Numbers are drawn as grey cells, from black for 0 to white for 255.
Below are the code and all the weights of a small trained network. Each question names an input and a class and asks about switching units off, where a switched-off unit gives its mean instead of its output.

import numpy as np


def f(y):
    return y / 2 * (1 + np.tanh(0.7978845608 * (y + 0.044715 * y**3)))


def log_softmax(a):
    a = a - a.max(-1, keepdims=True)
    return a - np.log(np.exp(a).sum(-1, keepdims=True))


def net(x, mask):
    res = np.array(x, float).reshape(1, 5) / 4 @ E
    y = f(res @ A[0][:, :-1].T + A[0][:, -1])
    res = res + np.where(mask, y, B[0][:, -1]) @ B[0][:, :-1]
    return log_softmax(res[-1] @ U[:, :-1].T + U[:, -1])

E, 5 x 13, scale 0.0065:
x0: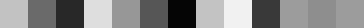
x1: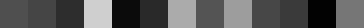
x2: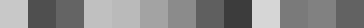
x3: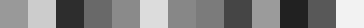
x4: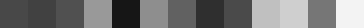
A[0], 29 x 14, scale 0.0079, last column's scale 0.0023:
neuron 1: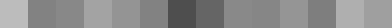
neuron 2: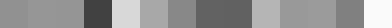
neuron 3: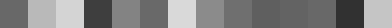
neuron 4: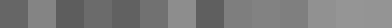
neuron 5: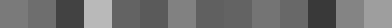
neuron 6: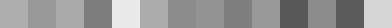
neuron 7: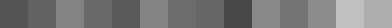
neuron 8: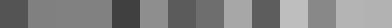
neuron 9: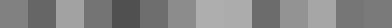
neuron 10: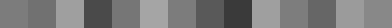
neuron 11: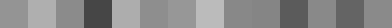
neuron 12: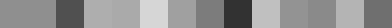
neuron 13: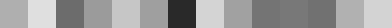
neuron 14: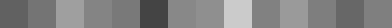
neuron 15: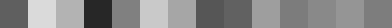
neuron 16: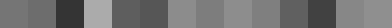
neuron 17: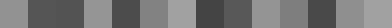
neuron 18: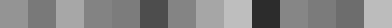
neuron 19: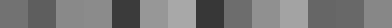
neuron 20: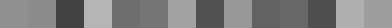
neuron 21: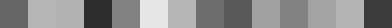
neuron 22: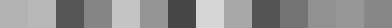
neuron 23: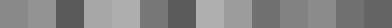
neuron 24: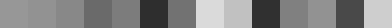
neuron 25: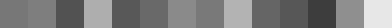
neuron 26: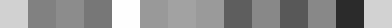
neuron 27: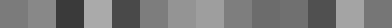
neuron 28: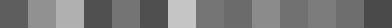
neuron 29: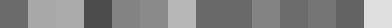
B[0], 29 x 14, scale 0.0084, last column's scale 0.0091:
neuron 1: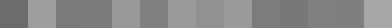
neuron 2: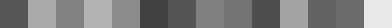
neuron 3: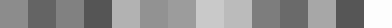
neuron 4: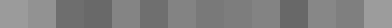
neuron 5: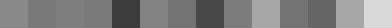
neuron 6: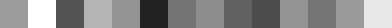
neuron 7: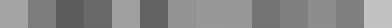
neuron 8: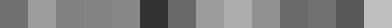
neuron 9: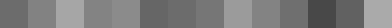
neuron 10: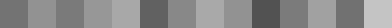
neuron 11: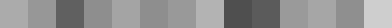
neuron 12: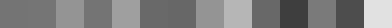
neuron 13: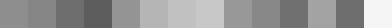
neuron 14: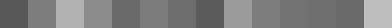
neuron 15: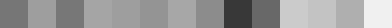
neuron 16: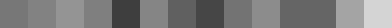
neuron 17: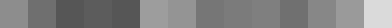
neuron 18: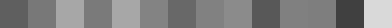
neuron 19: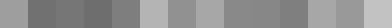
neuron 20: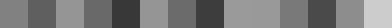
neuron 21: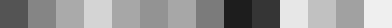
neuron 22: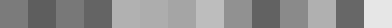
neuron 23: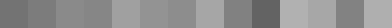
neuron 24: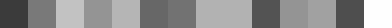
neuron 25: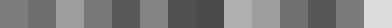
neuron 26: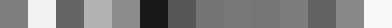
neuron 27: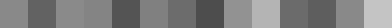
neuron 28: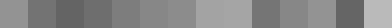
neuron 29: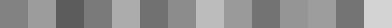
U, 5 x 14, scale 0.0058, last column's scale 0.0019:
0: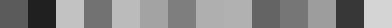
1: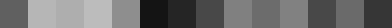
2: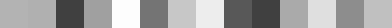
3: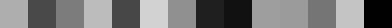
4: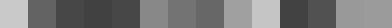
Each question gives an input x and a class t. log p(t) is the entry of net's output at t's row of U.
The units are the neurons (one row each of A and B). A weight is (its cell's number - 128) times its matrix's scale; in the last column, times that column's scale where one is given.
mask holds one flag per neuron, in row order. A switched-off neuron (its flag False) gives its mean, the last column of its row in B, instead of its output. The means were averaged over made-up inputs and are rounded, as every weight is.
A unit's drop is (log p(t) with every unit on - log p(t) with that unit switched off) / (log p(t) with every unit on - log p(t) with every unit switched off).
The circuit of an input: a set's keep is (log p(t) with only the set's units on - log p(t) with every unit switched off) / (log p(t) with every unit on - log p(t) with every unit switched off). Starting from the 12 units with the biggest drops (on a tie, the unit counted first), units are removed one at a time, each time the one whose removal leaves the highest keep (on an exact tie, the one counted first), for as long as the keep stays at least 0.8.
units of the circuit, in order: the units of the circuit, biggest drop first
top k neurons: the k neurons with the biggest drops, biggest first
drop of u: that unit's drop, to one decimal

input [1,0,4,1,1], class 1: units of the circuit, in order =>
neuron 3; neuron 15
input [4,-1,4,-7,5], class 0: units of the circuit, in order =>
neuron 6
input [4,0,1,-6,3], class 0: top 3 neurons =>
neuron 26; neuron 6; neuron 2
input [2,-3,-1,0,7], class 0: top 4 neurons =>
neuron 6; neuron 26; neuron 15; neuron 11
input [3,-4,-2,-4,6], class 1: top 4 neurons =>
neuron 3; neuron 22; neuron 13; neuron 8
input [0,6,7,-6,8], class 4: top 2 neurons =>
neuron 21; neuron 15
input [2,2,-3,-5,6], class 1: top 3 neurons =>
neuron 8; neuron 13; neuron 3
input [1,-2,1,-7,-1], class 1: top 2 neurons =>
neuron 13; neuron 22
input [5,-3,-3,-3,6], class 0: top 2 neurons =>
neuron 26; neuron 6
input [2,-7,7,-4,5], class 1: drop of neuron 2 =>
0.2
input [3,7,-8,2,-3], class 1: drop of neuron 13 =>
0.0
